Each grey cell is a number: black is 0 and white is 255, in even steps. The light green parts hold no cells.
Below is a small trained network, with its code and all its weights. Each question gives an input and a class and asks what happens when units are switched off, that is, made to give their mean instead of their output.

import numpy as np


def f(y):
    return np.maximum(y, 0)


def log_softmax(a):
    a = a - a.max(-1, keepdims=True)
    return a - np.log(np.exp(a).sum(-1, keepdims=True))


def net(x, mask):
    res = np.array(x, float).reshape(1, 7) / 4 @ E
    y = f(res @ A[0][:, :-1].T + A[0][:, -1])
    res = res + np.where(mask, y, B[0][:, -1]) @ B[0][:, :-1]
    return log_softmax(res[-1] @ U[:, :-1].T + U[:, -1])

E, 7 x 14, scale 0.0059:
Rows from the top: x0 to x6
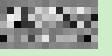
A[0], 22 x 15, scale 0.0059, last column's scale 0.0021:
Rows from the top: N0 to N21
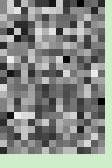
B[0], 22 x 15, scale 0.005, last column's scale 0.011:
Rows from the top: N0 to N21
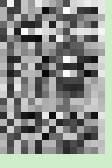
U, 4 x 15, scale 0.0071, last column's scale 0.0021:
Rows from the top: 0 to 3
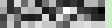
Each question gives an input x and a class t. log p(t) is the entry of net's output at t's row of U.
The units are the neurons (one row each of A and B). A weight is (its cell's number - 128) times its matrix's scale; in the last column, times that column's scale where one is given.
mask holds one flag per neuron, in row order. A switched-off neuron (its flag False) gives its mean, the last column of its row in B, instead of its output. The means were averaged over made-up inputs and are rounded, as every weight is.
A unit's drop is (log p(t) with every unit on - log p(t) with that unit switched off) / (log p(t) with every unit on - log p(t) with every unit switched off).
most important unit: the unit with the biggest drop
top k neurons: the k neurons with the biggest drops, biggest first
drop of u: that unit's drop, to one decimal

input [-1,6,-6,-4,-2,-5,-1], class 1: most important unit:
N10
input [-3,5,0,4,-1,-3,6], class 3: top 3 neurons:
(N4, N16, N18)
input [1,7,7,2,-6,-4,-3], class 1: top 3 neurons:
(N1, N0, N8)
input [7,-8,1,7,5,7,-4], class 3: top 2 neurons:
(N0, N14)
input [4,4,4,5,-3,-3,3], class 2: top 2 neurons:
(N10, N3)
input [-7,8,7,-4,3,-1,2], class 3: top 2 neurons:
(N4, N10)
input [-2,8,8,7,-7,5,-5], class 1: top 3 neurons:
(N1, N8, N0)
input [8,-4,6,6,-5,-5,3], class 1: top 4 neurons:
(N8, N1, N16, N18)
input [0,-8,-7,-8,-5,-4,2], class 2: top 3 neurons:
(N16, N18, N4)
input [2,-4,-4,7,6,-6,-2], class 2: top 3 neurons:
(N5, N3, N9)
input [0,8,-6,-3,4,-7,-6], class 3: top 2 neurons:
(N4, N9)
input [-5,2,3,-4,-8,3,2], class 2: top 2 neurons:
(N16, N10)
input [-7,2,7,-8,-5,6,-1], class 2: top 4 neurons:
(N16, N18, N10, N19)
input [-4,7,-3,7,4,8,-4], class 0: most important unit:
N9
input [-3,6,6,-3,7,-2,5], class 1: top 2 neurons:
(N1, N0)
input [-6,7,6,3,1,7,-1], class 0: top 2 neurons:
(N0, N9)
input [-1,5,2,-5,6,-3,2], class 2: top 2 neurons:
(N16, N0)
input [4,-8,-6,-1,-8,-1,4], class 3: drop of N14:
0.1
